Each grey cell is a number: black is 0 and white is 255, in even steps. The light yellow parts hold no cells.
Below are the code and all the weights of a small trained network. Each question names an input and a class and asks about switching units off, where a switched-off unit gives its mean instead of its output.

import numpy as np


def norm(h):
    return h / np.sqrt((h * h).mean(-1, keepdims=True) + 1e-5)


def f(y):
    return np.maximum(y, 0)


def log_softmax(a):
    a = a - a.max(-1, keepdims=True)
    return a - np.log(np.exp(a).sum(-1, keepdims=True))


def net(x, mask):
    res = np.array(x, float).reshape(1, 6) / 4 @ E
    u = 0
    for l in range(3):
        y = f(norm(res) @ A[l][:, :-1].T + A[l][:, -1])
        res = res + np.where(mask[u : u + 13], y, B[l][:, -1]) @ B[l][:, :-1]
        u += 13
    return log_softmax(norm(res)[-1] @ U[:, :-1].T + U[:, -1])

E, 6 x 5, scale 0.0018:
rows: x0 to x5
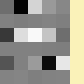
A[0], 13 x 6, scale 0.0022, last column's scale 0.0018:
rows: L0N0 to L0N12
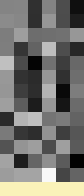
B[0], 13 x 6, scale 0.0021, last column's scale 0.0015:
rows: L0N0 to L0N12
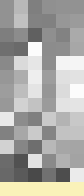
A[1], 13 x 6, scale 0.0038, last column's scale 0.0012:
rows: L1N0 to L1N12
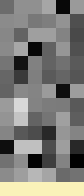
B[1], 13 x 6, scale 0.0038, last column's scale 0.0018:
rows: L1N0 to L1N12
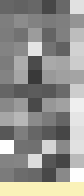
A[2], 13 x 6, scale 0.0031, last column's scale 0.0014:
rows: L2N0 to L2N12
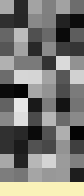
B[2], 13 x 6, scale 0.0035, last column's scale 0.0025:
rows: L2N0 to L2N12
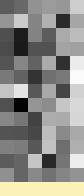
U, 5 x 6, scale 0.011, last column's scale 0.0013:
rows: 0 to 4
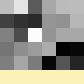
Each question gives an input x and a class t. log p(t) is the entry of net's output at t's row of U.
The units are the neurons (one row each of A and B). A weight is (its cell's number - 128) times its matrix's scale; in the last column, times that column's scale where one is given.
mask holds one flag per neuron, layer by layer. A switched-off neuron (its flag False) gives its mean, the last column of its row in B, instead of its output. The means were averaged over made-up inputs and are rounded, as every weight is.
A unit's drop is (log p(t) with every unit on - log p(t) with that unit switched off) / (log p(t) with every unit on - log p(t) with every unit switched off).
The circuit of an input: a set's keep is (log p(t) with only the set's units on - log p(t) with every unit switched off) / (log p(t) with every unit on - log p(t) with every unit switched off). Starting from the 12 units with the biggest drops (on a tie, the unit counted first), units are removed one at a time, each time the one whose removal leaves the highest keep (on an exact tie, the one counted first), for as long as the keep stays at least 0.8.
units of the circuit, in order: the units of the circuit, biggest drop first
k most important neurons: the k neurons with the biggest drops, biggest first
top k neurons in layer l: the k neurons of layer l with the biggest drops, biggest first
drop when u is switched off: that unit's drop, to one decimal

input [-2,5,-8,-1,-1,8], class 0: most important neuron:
(L0N4)
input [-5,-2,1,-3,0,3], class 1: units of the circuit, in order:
(L0N4 L2N7)
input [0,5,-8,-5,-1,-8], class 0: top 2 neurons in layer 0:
(L0N4 L0N7)
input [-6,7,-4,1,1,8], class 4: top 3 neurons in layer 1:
(L1N11 L1N3 L1N10)
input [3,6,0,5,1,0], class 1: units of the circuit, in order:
(L0N4 L0N6 L1N4)
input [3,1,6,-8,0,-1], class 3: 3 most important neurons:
(L0N4 L0N6 L0N7)
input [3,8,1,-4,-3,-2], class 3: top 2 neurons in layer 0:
(L0N4 L0N12)
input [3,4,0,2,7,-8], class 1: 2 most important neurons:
(L0N4 L0N6)
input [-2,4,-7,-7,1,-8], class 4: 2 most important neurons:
(L1N9 L1N10)
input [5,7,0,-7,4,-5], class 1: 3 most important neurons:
(L0N4 L0N6 L0N5)
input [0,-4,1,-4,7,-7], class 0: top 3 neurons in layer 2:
(L2N7 L2N11 L2N2)
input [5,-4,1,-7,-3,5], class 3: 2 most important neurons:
(L2N6 L0N4)
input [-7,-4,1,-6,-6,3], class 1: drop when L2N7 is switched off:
0.4
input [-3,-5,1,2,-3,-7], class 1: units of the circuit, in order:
(L2N7)
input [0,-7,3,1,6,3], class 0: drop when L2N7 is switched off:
0.2
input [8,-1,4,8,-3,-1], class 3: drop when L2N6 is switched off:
0.2
